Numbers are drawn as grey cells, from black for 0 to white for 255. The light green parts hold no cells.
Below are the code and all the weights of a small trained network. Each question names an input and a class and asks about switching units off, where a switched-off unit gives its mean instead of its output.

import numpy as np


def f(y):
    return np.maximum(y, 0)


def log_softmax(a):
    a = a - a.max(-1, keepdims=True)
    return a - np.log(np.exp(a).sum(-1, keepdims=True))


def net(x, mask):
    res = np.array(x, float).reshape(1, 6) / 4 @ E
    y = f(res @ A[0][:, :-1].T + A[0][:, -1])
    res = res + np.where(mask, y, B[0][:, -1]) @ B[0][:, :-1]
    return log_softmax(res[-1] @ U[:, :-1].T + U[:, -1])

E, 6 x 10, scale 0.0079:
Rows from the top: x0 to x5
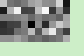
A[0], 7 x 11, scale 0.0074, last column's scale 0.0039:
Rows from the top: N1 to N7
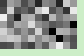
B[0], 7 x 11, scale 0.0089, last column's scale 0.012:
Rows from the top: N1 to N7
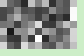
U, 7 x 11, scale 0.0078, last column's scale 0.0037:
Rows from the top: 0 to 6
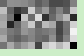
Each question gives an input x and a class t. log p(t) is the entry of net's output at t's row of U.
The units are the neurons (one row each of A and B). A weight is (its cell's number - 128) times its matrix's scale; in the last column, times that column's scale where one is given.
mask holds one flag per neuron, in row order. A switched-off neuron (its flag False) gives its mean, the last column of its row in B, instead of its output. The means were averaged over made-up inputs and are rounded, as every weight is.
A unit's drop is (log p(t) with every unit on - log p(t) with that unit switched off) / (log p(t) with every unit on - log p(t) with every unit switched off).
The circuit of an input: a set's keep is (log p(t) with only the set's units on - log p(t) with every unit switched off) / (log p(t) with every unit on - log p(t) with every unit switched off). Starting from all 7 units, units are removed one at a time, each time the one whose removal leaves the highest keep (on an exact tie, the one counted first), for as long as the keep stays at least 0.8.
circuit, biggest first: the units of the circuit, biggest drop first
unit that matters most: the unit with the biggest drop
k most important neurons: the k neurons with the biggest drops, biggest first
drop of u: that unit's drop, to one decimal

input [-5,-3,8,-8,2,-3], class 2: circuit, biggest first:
N6
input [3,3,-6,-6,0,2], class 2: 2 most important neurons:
N6; N3
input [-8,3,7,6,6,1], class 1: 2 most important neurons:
N1; N6
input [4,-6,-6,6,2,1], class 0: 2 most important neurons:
N3; N6
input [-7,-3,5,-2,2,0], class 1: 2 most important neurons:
N1; N2
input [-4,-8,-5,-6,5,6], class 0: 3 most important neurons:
N3; N5; N7
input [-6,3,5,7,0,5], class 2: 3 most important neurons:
N7; N3; N5
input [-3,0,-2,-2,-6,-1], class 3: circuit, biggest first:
N5; N3
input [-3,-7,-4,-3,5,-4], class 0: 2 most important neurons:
N3; N5
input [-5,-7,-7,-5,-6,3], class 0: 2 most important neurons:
N3; N7
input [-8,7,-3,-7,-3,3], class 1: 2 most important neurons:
N1; N3
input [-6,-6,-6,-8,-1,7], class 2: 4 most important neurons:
N6; N4; N2; N5
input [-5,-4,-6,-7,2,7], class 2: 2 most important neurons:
N6; N4
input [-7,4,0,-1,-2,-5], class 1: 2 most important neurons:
N1; N3
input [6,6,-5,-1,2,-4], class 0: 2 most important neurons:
N2; N5
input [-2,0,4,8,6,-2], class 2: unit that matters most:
N7
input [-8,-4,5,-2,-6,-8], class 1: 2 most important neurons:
N1; N2
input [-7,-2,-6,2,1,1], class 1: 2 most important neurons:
N1; N2
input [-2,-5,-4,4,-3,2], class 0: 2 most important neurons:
N3; N6
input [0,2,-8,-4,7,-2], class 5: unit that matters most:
N5
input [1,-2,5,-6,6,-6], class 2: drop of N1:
0.1
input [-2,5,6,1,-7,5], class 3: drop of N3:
0.2
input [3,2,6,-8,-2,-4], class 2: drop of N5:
0.0
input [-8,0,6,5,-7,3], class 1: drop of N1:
0.5
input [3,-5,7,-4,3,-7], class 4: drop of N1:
0.2
